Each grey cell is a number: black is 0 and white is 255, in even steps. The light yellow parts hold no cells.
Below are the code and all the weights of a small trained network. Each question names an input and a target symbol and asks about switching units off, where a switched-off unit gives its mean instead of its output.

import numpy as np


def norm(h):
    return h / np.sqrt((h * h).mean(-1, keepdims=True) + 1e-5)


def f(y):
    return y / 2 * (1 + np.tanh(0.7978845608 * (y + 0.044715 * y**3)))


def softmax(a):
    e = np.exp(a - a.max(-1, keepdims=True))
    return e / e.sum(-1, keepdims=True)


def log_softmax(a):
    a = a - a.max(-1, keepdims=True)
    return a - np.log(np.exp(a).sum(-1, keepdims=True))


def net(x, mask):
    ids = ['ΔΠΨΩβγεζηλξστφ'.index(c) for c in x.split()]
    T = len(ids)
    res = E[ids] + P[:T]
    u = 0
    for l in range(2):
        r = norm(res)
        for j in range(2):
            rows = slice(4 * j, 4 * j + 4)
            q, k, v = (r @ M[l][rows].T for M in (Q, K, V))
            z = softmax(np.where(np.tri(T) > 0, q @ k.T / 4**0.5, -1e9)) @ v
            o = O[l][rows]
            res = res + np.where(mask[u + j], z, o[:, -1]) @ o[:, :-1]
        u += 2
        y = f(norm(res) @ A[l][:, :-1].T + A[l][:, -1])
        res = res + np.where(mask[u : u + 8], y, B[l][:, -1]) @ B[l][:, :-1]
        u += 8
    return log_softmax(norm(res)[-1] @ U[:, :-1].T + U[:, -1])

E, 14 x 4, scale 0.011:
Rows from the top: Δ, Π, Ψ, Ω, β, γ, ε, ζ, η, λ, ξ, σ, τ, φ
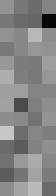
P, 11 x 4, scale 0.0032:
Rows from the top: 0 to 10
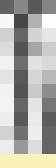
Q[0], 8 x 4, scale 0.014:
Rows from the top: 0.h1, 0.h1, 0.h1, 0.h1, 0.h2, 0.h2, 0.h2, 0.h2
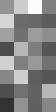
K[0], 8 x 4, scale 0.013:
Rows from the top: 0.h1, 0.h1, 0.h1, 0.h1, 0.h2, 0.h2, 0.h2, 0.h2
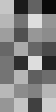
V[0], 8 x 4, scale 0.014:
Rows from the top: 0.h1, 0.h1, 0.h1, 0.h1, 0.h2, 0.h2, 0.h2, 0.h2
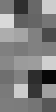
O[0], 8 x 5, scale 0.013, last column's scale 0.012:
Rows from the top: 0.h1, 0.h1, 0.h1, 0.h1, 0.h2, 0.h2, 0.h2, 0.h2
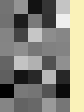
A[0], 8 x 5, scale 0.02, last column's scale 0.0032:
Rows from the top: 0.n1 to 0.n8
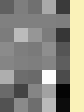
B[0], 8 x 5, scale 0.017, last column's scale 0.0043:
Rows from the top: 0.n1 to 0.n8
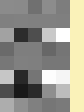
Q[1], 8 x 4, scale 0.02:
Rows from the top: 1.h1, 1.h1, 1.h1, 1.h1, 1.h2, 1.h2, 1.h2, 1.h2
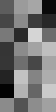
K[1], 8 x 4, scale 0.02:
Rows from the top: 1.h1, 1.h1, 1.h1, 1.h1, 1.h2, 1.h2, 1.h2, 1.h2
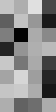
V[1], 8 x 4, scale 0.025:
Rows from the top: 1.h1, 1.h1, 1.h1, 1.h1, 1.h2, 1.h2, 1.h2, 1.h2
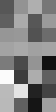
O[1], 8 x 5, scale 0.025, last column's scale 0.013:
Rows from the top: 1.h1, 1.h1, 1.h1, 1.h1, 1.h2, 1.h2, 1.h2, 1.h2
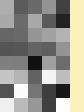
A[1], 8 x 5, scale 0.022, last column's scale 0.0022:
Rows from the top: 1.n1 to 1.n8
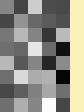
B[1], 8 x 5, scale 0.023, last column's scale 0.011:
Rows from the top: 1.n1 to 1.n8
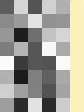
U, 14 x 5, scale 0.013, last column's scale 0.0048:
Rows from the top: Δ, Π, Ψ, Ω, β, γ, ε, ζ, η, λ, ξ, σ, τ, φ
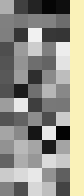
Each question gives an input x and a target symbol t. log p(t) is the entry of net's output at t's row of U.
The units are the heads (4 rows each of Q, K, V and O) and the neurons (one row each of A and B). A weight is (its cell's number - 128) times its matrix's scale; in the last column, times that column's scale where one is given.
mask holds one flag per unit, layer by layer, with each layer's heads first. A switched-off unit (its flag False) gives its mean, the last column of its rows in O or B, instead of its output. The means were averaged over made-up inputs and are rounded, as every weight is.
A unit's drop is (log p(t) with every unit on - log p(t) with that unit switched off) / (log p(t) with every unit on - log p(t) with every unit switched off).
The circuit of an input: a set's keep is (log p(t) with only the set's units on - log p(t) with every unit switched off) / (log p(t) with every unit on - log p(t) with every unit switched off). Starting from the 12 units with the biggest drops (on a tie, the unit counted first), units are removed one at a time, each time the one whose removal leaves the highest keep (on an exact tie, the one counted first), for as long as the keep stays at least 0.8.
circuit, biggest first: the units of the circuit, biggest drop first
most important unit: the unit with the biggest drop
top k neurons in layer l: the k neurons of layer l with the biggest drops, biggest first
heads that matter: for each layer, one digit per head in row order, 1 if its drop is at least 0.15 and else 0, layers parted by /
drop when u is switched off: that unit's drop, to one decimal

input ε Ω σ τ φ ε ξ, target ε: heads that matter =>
11 / 01
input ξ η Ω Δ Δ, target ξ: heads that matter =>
10 / 01
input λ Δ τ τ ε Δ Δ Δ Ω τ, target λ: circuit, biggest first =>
(1.h2, 0.h1)
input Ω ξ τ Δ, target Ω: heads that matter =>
11 / 01
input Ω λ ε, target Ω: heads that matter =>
11 / 01
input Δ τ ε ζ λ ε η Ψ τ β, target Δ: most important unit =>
0.h2
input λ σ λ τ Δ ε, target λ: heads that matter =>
10 / 01
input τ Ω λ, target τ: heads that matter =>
10 / 01
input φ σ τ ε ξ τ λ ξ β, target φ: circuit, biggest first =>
(0.h1, 1.h2, 1.n8)
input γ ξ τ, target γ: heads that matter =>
01 / 01
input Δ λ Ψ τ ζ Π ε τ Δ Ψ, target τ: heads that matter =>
01 / 11
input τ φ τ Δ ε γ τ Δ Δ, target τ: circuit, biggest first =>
(0.h1, 1.h2)
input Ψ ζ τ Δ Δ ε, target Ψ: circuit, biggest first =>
(0.h1, 1.h2, 0.h2, 1.n8)
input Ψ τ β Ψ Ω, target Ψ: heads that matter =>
11 / 01
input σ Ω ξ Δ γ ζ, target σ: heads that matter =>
11 / 01
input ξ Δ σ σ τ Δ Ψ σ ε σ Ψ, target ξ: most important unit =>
0.h1
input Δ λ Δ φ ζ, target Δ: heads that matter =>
01 / 01
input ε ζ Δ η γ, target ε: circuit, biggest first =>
(1.h2, 0.h1, 0.h2)
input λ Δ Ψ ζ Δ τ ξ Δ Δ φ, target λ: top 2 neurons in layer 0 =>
(0.n6, 0.n3)
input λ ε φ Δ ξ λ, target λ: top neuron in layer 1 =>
(1.n5)
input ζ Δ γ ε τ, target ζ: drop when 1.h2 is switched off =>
0.6
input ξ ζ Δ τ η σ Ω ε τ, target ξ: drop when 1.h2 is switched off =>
0.7
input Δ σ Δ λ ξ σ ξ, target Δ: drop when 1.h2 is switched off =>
0.5
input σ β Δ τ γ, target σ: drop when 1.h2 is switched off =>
1.3
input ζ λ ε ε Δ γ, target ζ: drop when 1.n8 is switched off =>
0.0
